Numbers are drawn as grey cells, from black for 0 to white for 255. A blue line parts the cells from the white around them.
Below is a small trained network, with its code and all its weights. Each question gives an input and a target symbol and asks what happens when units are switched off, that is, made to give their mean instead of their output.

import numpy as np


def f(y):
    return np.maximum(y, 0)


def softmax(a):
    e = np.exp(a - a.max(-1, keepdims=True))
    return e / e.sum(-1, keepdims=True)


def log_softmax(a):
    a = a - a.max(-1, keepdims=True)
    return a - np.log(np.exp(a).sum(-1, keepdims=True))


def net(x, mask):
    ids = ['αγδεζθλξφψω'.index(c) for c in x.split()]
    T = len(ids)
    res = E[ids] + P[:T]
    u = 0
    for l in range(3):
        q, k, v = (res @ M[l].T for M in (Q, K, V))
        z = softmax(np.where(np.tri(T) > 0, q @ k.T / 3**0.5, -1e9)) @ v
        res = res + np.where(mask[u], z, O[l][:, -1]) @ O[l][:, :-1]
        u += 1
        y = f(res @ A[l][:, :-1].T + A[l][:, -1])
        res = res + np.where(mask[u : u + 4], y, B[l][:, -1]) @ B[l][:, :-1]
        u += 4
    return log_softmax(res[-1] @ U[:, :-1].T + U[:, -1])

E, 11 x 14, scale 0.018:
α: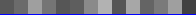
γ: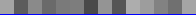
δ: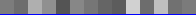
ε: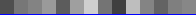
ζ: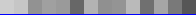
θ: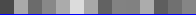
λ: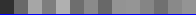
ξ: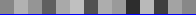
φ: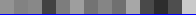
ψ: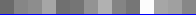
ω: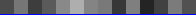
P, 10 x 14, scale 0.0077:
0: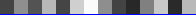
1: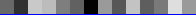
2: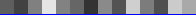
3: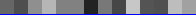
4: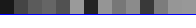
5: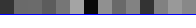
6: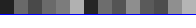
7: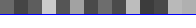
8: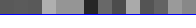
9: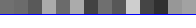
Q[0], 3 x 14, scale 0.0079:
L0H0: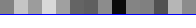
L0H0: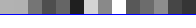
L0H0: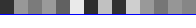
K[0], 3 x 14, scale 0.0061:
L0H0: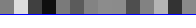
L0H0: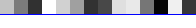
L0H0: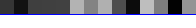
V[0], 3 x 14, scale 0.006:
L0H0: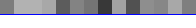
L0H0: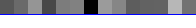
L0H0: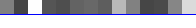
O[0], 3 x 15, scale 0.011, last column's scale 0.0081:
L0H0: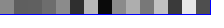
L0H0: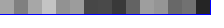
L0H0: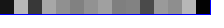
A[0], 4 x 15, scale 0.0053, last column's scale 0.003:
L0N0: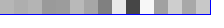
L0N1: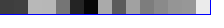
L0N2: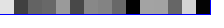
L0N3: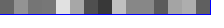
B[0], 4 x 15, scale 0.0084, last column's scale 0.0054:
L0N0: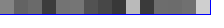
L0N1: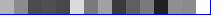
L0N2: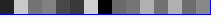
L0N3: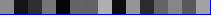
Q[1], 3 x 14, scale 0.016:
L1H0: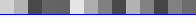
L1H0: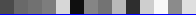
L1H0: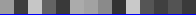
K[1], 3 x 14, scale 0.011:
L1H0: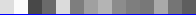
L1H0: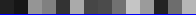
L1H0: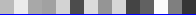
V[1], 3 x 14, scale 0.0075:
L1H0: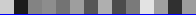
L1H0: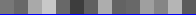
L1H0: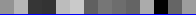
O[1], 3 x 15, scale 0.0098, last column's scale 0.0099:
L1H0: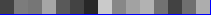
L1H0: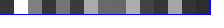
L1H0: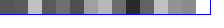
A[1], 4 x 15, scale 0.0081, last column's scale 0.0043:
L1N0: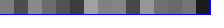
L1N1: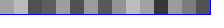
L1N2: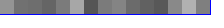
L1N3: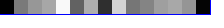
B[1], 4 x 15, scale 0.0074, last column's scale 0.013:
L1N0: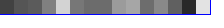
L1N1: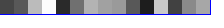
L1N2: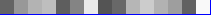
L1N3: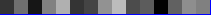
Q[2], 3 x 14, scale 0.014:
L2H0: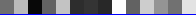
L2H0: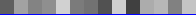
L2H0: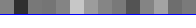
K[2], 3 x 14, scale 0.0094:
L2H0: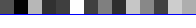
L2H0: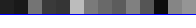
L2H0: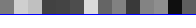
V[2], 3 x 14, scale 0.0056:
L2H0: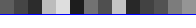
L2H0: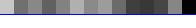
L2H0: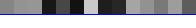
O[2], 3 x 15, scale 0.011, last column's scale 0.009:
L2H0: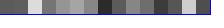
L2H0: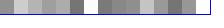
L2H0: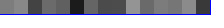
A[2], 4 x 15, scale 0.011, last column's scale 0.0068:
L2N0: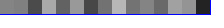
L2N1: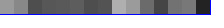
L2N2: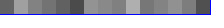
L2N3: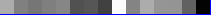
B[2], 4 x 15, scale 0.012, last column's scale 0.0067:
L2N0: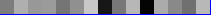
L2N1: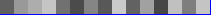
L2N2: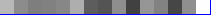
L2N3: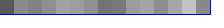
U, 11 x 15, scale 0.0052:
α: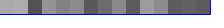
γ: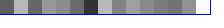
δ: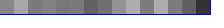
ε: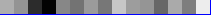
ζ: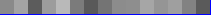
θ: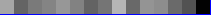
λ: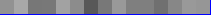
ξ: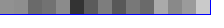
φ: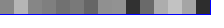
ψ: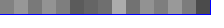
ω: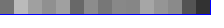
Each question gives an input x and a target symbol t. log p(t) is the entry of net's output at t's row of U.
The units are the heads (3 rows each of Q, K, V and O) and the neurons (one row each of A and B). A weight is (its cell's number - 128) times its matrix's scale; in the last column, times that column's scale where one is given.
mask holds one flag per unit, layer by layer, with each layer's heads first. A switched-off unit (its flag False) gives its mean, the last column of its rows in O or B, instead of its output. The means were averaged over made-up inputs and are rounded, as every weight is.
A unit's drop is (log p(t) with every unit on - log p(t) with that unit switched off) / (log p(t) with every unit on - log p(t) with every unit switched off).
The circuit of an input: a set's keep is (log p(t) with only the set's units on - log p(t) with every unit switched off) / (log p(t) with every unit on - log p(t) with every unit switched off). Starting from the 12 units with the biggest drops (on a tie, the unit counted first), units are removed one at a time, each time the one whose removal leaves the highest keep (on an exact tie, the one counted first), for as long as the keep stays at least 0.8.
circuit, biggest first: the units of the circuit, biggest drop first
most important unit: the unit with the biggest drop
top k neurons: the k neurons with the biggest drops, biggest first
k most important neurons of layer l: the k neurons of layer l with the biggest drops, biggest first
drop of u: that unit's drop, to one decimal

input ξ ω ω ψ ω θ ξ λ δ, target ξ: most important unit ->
L0N1
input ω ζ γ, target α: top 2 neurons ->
L2N2, L1N0
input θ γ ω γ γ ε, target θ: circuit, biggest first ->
L1H0, L0H0, L2H0
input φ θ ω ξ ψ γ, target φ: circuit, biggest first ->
L0H0, L1H0
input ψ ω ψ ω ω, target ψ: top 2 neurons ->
L2N1, L0N1
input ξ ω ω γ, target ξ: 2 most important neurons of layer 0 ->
L0N2, L0N0
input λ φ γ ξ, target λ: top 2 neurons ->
L1N3, L0N1
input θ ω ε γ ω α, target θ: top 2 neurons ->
L0N1, L1N0
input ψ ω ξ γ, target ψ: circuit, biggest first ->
L2N1, L2H0, L0H0, L1H0
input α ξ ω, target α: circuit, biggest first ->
L1H0, L2N2, L2H0
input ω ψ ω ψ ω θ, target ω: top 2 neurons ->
L1N2, L1N0
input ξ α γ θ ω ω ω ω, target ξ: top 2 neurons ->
L0N1, L0N2
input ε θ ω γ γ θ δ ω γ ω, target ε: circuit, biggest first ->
L0H0, L2H0
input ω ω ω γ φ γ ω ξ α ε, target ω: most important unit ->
L2H0
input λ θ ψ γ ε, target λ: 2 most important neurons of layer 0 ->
L0N1, L0N0
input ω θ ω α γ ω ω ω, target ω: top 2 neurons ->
L1N2, L1N0
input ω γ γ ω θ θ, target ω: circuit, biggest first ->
L2H0, L0H0
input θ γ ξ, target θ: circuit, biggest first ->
L1H0, L0H0, L1N0
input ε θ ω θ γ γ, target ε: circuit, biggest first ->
L0H0, L1H0, L0N1
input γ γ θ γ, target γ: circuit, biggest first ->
L1H0
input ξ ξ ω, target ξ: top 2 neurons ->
L0N2, L0N0
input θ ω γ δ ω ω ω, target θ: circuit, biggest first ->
L1H0, L0H0, L2H0
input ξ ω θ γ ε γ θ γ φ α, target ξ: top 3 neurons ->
L0N1, L0N2, L0N0
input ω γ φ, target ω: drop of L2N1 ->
0.0
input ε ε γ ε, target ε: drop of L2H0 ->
0.1
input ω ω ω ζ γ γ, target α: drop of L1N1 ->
-0.2
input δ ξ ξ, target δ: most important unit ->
L1H0
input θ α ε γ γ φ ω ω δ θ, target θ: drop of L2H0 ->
0.2
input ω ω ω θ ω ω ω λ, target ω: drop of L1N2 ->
0.3
